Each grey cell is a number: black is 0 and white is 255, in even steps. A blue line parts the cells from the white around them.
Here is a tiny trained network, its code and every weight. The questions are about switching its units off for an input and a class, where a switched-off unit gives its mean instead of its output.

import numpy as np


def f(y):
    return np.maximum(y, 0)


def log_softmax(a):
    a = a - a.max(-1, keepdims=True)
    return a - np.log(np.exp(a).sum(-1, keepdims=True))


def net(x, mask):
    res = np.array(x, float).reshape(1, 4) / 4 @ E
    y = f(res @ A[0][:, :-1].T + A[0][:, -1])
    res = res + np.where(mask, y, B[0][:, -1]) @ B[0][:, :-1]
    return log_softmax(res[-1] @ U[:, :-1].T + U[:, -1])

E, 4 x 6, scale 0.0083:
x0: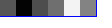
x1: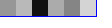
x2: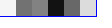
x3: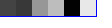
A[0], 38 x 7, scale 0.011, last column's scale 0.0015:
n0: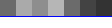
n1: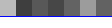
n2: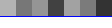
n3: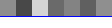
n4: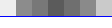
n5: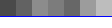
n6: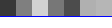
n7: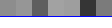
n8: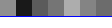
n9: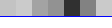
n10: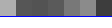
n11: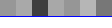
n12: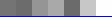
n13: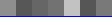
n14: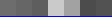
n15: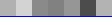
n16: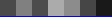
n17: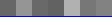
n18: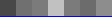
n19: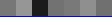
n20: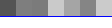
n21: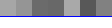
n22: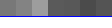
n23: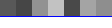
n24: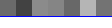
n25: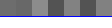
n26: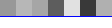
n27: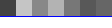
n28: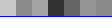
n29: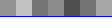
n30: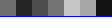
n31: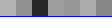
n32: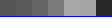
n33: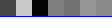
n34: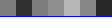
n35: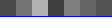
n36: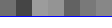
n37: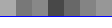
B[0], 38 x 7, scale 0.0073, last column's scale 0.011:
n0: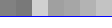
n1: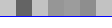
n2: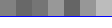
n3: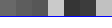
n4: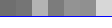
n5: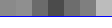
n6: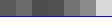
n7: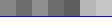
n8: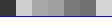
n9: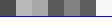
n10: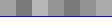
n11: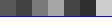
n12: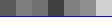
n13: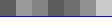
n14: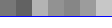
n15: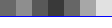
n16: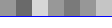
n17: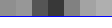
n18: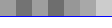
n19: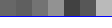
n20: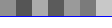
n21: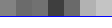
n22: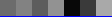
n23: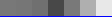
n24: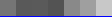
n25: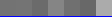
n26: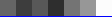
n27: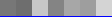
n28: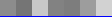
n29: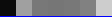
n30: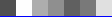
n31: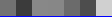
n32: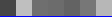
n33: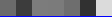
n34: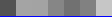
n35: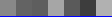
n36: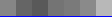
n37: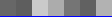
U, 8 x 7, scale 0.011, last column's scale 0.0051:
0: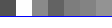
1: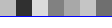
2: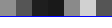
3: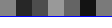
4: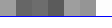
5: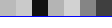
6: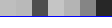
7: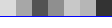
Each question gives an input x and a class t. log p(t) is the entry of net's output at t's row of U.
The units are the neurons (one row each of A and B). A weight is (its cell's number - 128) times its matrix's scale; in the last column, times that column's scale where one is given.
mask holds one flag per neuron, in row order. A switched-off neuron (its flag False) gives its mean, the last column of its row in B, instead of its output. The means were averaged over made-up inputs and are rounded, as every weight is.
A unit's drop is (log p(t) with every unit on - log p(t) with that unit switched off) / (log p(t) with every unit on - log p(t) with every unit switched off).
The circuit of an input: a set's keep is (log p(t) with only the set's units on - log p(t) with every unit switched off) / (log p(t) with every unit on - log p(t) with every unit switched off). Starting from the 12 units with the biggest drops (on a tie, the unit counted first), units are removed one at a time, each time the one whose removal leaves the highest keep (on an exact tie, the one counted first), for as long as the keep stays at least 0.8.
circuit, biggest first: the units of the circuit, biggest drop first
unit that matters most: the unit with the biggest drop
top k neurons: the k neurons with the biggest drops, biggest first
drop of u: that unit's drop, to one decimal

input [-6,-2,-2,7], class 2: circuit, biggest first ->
(n6; n23)
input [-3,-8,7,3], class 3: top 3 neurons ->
(n3; n22; n35)
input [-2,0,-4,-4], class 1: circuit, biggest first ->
(n0; n27; n30)
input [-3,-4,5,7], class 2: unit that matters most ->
n6
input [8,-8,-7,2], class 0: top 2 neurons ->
(n30; n8)
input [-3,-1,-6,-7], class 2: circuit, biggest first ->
(n26; n15)
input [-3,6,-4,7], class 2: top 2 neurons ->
(n23; n12)
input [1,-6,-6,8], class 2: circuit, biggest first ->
(n6; n23)
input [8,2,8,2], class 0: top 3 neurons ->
(n30; n8; n32)
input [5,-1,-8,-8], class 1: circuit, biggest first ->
(n16; n14)
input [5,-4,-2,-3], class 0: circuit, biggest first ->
(n30; n8)
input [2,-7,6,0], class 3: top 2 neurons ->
(n3; n35)
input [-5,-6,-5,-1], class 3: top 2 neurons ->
(n22; n30)
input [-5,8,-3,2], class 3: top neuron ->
(n33)
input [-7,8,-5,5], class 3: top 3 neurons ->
(n33; n11; n30)
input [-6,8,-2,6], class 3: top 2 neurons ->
(n33; n11)
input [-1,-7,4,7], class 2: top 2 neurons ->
(n23; n6)
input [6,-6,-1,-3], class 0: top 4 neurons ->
(n30; n8; n13; n33)
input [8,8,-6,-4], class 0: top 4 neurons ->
(n30; n8; n32; n13)
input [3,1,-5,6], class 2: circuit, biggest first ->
(n23)
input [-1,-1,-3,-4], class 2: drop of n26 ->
0.2
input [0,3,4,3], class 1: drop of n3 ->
0.1
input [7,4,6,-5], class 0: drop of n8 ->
0.2
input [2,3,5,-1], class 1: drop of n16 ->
0.0
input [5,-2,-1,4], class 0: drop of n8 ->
0.2
